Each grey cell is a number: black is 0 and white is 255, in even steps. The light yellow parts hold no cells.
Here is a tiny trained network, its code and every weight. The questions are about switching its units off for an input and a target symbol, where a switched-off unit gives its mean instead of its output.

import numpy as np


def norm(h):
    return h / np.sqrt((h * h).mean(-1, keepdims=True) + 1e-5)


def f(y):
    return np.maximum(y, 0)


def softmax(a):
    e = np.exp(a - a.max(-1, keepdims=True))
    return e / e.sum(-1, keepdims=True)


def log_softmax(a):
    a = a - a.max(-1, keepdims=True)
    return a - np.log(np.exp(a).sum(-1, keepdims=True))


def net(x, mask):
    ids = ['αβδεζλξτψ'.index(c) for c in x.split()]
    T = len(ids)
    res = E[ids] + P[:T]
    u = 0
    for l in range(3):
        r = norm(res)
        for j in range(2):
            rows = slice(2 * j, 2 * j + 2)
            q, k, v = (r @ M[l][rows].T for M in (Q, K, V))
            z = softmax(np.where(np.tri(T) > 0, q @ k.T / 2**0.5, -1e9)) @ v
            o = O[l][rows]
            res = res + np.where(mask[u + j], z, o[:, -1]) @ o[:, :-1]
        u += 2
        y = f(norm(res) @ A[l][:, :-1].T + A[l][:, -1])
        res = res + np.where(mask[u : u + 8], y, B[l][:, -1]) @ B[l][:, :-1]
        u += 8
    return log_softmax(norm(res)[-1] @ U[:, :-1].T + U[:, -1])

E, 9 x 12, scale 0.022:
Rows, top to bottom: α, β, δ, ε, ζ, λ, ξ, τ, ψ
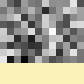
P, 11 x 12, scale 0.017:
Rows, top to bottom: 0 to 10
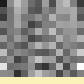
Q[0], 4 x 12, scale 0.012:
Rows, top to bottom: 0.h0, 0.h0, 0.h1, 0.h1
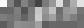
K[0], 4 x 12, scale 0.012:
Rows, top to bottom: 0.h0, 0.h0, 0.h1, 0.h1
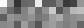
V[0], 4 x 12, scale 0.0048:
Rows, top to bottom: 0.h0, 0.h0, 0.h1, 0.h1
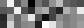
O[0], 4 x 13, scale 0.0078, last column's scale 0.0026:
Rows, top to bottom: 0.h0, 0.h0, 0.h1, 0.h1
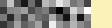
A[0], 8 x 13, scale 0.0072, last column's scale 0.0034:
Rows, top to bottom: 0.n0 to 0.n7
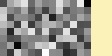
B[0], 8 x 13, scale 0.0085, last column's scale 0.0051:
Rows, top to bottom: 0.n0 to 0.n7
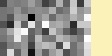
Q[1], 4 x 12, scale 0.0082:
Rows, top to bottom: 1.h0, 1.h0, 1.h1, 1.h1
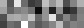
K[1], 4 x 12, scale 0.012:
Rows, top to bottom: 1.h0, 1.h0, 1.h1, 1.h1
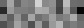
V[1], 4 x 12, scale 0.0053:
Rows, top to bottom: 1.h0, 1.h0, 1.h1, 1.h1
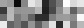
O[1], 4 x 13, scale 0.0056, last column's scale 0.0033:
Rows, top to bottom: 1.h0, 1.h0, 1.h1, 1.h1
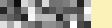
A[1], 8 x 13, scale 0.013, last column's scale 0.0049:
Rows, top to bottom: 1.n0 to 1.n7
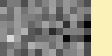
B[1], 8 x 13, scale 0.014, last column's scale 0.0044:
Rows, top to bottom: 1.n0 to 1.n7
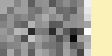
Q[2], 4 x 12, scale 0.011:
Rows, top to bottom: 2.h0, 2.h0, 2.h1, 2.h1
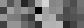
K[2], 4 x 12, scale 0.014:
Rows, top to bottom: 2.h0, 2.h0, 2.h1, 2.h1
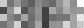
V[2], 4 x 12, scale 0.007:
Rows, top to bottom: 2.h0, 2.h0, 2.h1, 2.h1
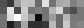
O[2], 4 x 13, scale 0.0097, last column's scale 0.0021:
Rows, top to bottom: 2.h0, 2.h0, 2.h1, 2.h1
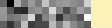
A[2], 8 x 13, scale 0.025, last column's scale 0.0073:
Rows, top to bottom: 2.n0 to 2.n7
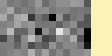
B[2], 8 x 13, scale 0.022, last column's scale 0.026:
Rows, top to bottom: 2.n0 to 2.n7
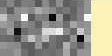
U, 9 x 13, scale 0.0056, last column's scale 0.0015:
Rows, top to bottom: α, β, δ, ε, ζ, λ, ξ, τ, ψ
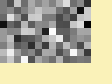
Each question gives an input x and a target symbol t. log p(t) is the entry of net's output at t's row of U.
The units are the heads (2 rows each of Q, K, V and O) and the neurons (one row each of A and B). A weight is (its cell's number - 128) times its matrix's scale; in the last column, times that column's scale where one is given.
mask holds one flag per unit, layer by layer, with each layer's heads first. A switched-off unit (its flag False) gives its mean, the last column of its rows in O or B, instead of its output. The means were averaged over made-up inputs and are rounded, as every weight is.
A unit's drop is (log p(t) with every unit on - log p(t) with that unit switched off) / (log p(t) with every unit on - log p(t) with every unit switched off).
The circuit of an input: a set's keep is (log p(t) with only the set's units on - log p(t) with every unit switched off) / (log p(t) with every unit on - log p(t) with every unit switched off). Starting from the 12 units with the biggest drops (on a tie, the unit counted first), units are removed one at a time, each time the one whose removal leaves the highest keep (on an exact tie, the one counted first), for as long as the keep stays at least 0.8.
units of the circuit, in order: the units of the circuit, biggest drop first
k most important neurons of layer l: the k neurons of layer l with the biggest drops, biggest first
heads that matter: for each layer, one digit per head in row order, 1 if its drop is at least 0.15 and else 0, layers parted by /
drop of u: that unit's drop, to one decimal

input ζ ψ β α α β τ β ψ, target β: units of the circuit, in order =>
2.n2, 1.h0
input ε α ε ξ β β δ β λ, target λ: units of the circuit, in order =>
0.h0, 2.n4
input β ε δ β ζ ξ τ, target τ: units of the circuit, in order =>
2.n2, 2.n5
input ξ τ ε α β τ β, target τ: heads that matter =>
00 / 10 / 00
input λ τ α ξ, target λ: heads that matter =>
10 / 00 / 00
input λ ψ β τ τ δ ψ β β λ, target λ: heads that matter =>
00 / 00 / 00
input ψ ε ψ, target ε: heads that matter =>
11 / 00 / 00
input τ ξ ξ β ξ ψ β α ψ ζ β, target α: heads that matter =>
00 / 10 / 10
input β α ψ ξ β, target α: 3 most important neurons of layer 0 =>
0.n2, 0.n3, 0.n7
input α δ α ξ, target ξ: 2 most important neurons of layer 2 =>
2.n2, 2.n6
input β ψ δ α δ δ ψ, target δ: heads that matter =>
01 / 00 / 01
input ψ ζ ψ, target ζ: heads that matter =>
11 / 00 / 01
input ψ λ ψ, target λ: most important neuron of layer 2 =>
2.n2
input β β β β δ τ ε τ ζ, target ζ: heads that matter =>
00 / 00 / 00
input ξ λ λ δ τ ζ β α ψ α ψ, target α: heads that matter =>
01 / 00 / 10
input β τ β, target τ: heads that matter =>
01 / 10 / 01
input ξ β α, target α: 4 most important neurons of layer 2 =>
2.n2, 2.n5, 2.n7, 2.n4
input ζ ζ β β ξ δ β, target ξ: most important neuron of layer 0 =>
0.n3
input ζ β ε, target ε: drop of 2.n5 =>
0.2
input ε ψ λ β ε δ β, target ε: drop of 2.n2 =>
0.7
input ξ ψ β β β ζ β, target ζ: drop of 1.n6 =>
0.0
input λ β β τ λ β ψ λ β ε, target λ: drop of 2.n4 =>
0.1
